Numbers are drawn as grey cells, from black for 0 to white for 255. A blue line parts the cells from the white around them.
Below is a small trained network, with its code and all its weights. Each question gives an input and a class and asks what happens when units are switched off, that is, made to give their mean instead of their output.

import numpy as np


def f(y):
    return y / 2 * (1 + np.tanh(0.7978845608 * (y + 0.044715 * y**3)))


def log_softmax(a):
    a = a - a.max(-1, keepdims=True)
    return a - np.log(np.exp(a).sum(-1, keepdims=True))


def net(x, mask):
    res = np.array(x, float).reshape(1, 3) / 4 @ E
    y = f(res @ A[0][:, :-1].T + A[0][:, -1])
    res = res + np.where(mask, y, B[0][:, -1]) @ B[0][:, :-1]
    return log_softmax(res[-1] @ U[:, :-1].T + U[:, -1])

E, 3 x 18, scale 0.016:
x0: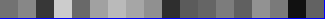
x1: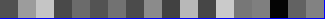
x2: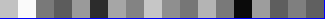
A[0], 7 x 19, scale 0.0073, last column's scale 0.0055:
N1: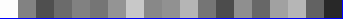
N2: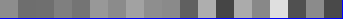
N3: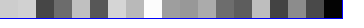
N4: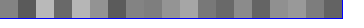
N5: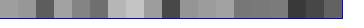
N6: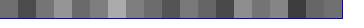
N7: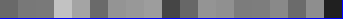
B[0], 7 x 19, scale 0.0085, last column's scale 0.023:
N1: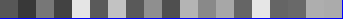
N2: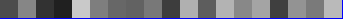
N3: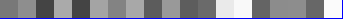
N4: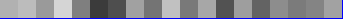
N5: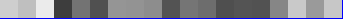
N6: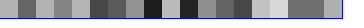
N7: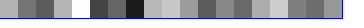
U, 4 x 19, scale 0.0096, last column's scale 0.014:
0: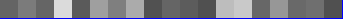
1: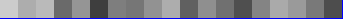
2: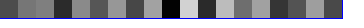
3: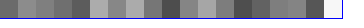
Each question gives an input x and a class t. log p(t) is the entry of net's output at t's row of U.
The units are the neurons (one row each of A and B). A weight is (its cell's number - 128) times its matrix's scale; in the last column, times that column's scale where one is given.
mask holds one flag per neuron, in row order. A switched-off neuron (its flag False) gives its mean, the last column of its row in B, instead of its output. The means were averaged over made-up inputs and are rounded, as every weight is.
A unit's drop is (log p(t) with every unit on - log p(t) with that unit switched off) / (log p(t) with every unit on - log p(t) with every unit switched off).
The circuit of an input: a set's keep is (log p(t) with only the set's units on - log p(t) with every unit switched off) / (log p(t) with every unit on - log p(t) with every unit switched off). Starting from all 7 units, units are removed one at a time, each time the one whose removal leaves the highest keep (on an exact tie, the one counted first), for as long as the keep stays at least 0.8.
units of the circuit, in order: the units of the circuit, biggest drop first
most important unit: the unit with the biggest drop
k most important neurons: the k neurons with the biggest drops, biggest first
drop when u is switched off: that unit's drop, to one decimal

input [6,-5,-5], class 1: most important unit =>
N6
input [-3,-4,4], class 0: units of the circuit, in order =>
[N3; N5]
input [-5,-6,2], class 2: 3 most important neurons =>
[N1; N2; N6]
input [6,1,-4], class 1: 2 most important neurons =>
[N3; N6]
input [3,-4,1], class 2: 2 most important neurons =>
[N2; N4]
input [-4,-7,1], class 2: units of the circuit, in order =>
[N1; N2]
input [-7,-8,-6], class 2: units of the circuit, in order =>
[N2; N1]
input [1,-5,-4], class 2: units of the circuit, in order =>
[N2; N3]
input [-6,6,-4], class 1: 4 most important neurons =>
[N3; N4; N2; N1]
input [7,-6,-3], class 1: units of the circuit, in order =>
[N6; N3]
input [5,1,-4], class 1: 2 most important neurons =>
[N3; N6]
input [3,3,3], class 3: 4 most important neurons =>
[N2; N1; N5; N6]
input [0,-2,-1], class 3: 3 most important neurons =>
[N3; N1; N7]
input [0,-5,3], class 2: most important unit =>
N1
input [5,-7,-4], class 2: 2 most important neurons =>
[N2; N3]
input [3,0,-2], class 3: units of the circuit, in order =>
[N3; N1]
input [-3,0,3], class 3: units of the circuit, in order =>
[N5; N7]
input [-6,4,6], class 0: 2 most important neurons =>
[N3; N5]
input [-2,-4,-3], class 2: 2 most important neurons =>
[N3; N2]
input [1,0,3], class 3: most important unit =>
N4
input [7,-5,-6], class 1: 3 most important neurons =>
[N6; N3; N7]
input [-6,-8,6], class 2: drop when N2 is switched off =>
0.1
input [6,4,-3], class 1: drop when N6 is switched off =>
0.3
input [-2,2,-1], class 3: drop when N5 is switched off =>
0.3
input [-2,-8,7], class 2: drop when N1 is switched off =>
0.8
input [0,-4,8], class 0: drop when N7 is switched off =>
0.0
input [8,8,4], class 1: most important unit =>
N5
